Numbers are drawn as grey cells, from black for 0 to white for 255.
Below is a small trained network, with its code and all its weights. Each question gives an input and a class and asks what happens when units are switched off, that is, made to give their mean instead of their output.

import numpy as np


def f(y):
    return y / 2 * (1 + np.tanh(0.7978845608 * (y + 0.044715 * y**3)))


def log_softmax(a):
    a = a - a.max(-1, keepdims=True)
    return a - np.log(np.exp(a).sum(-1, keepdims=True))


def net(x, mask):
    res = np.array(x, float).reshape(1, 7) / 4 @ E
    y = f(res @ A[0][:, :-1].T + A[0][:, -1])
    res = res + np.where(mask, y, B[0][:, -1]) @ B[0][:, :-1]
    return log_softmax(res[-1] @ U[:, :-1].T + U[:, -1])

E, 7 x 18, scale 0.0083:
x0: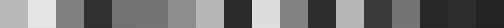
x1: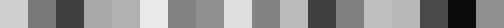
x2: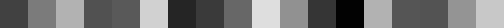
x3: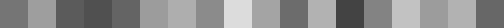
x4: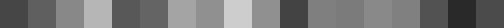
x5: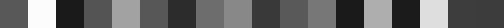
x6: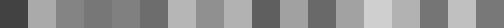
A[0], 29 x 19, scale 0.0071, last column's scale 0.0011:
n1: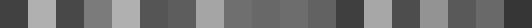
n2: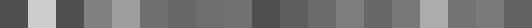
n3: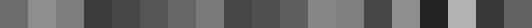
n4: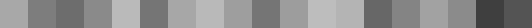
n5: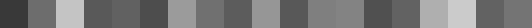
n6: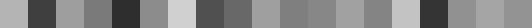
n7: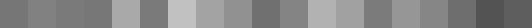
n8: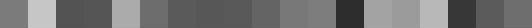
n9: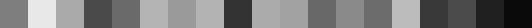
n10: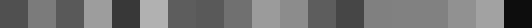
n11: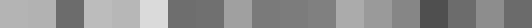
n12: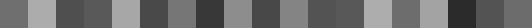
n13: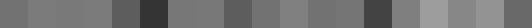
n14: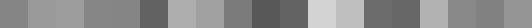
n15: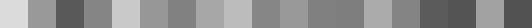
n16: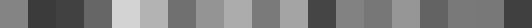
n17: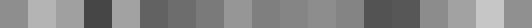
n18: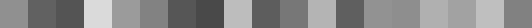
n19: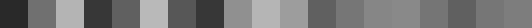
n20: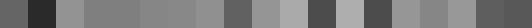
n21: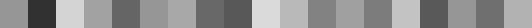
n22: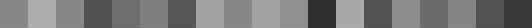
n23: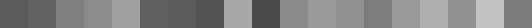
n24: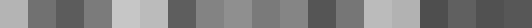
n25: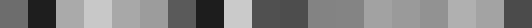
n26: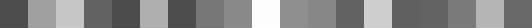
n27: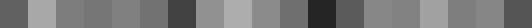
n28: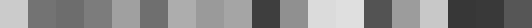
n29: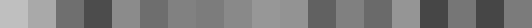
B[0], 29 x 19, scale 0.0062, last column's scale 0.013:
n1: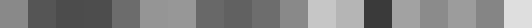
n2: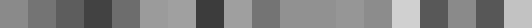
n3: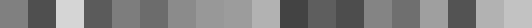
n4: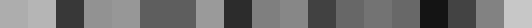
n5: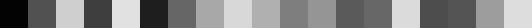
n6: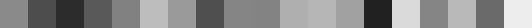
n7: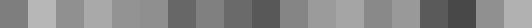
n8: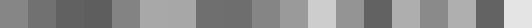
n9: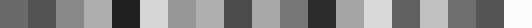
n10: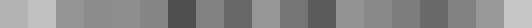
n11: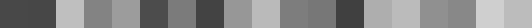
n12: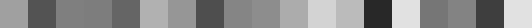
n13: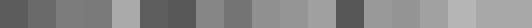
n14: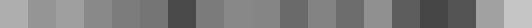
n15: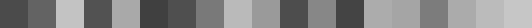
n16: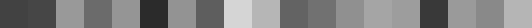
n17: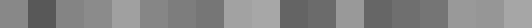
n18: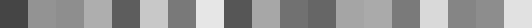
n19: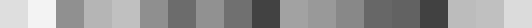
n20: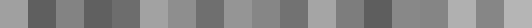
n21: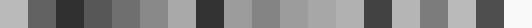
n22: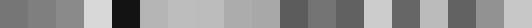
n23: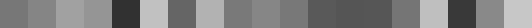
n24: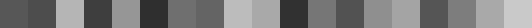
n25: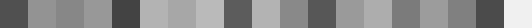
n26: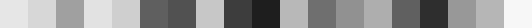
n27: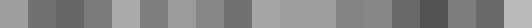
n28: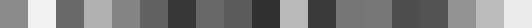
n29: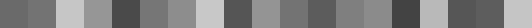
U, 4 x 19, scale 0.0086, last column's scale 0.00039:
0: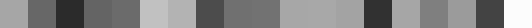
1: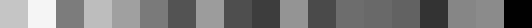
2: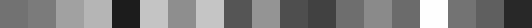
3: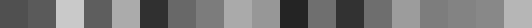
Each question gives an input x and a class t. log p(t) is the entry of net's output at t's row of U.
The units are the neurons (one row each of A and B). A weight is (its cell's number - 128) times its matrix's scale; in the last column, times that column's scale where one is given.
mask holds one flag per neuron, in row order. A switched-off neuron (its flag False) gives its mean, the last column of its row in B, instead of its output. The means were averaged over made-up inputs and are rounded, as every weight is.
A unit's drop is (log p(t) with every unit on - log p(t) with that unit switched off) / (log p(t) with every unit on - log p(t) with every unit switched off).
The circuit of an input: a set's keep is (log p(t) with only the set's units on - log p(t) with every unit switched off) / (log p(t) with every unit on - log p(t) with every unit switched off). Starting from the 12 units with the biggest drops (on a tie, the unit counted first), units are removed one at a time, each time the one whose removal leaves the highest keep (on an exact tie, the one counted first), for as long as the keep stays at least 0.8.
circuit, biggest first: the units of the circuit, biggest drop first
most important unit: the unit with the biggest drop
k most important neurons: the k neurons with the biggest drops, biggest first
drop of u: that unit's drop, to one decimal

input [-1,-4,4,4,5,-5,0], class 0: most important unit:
n6
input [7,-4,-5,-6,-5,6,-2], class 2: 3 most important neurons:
[n9 n22 n3]
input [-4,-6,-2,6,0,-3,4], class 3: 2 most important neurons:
[n5 n9]
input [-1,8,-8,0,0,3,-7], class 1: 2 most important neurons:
[n28 n4]
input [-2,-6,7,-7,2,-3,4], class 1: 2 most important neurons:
[n26 n19]
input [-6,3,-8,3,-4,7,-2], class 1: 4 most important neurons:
[n28 n4 n6 n21]
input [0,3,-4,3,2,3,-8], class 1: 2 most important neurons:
[n28 n6]
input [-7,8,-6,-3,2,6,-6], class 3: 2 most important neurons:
[n15 n24]
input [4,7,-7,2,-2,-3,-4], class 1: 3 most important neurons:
[n28 n4 n5]
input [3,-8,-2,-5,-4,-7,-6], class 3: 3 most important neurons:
[n5 n3 n12]
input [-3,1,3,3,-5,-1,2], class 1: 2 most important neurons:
[n9 n22]
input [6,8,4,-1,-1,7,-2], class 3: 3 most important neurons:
[n24 n15 n11]
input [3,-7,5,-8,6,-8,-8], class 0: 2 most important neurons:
[n21 n6]
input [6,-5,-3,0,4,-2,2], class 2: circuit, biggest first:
[n9]
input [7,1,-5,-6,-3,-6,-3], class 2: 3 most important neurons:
[n9 n22 n29]
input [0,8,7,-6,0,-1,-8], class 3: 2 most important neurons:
[n24 n11]
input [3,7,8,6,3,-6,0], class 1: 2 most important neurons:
[n26 n19]
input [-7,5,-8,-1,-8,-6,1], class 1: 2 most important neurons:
[n28 n4]
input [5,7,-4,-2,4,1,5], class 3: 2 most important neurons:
[n24 n15]
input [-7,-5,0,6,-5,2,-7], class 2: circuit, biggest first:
[n18]
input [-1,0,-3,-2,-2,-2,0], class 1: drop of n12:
0.3
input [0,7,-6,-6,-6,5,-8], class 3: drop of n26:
0.2
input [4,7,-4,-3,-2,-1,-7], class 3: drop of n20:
0.0
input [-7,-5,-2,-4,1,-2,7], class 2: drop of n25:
0.1
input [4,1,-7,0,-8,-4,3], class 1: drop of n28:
0.1
